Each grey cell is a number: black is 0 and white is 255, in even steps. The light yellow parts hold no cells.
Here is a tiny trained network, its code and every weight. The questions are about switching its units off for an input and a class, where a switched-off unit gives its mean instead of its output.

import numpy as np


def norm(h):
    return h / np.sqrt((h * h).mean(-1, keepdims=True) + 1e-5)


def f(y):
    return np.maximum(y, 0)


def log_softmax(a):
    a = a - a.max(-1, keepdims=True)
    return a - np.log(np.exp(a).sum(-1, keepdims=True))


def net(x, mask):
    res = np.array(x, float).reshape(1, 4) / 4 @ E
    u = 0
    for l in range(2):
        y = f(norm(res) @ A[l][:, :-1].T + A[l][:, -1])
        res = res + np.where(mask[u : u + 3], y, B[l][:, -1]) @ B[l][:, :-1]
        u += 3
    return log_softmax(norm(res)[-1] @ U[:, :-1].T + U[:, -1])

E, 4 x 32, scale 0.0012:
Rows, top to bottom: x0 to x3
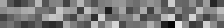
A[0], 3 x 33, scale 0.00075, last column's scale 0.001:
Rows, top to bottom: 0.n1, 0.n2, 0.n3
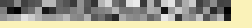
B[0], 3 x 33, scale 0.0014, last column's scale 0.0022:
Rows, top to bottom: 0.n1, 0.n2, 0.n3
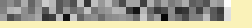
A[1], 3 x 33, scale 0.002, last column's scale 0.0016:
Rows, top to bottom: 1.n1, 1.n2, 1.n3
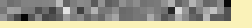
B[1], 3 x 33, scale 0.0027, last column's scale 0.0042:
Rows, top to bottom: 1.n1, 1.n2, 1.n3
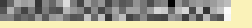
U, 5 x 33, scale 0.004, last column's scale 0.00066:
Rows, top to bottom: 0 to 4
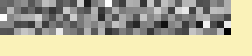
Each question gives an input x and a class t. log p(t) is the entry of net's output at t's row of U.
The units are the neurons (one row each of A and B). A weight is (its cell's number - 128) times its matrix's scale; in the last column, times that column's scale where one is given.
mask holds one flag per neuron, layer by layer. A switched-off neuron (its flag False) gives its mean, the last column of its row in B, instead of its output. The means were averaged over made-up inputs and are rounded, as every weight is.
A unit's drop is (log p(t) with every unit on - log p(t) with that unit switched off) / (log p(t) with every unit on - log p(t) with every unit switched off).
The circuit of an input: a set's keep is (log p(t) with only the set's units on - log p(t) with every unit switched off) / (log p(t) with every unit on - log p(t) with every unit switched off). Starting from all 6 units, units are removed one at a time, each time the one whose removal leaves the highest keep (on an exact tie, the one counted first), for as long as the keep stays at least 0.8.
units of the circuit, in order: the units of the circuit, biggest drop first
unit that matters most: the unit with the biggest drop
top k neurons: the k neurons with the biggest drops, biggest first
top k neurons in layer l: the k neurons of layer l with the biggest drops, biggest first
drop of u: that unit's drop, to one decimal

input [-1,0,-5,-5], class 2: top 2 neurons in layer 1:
(1.n2 1.n3)
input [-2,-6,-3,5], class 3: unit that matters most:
1.n3
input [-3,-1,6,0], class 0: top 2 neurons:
(0.n1 1.n3)
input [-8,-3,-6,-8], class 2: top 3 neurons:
(1.n2 0.n3 1.n1)
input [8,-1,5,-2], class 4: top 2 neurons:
(1.n1 1.n2)
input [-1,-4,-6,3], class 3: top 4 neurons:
(1.n3 0.n2 1.n1 0.n1)
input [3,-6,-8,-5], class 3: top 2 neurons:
(1.n2 0.n1)
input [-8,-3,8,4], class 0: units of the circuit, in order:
(0.n1 1.n1)
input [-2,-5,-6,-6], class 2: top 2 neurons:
(1.n2 0.n3)
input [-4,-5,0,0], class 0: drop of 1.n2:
0.2
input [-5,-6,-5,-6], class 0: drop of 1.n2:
0.4
